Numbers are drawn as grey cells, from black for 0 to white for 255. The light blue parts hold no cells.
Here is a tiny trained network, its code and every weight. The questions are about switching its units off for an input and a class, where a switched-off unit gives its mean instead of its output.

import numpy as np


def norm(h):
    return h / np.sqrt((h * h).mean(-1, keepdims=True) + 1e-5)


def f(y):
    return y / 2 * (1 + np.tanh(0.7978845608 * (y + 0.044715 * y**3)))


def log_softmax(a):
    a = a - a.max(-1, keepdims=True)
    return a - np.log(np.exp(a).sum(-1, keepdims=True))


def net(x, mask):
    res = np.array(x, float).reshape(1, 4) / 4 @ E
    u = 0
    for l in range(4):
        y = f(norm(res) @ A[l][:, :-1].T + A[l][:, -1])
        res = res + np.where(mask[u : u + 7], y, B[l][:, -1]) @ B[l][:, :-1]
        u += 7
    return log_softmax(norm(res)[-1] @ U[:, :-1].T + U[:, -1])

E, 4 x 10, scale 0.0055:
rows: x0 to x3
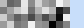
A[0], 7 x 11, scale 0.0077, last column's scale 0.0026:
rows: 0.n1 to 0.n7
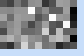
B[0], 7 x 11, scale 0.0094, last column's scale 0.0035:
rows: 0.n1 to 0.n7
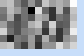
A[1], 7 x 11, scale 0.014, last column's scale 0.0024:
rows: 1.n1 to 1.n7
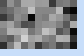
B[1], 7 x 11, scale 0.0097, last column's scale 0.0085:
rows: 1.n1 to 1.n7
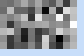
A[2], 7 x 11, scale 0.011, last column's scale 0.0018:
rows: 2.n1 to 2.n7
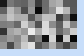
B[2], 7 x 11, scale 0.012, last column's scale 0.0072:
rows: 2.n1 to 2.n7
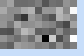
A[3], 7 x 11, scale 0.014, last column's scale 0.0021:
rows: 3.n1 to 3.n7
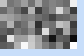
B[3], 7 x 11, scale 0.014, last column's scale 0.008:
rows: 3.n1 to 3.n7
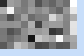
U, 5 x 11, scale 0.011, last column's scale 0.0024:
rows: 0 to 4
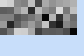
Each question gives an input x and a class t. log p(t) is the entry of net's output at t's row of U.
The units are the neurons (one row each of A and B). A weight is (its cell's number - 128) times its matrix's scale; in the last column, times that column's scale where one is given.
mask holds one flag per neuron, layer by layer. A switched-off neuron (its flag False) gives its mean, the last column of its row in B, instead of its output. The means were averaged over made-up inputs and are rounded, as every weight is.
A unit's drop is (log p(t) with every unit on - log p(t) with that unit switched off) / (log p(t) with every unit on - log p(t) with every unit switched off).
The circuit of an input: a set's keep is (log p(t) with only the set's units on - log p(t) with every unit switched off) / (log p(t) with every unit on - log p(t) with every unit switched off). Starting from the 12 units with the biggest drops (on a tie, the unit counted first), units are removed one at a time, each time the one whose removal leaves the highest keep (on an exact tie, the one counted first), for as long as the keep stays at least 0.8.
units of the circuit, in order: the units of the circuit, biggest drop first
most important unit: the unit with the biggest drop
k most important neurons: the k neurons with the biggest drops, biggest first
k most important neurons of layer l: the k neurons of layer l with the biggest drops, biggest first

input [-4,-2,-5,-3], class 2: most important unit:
1.n2
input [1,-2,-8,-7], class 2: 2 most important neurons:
1.n2; 0.n2
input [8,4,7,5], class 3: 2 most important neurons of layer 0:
0.n5; 0.n6
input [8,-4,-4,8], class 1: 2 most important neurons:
0.n2; 1.n1
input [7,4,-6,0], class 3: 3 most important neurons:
1.n6; 0.n6; 0.n4
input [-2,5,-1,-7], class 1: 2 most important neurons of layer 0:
0.n1; 0.n3
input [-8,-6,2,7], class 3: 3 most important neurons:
1.n7; 0.n7; 3.n5
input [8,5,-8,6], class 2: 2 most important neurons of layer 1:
1.n2; 1.n4
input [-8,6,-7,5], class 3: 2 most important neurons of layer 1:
1.n7; 1.n4
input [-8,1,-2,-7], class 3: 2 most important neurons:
1.n7; 0.n2
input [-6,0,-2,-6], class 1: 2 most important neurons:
1.n3; 0.n6
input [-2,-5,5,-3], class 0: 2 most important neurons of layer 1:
1.n2; 1.n7
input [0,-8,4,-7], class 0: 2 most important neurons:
0.n1; 0.n2
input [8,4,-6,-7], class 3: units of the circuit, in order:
1.n6
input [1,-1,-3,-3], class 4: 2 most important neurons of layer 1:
1.n5; 1.n2
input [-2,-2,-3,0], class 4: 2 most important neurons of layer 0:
0.n5; 0.n1
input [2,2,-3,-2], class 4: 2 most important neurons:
0.n5; 1.n2
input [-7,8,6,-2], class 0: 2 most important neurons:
1.n5; 0.n7
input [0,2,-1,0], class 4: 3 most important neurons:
0.n7; 1.n5; 1.n2
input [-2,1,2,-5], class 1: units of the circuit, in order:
1.n3
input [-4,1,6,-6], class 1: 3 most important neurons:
1.n3; 0.n5; 1.n2
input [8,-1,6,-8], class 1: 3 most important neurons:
1.n3; 0.n3; 1.n7
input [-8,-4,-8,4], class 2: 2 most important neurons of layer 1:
1.n2; 1.n6
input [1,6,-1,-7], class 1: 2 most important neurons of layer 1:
1.n3; 1.n4
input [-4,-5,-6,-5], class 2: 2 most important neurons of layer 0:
0.n7; 0.n2
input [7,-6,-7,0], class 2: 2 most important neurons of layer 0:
0.n7; 0.n5
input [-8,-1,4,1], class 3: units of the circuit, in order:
1.n7
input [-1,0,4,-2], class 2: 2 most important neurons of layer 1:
1.n4; 1.n1
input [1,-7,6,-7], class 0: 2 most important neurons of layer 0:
0.n1; 0.n2
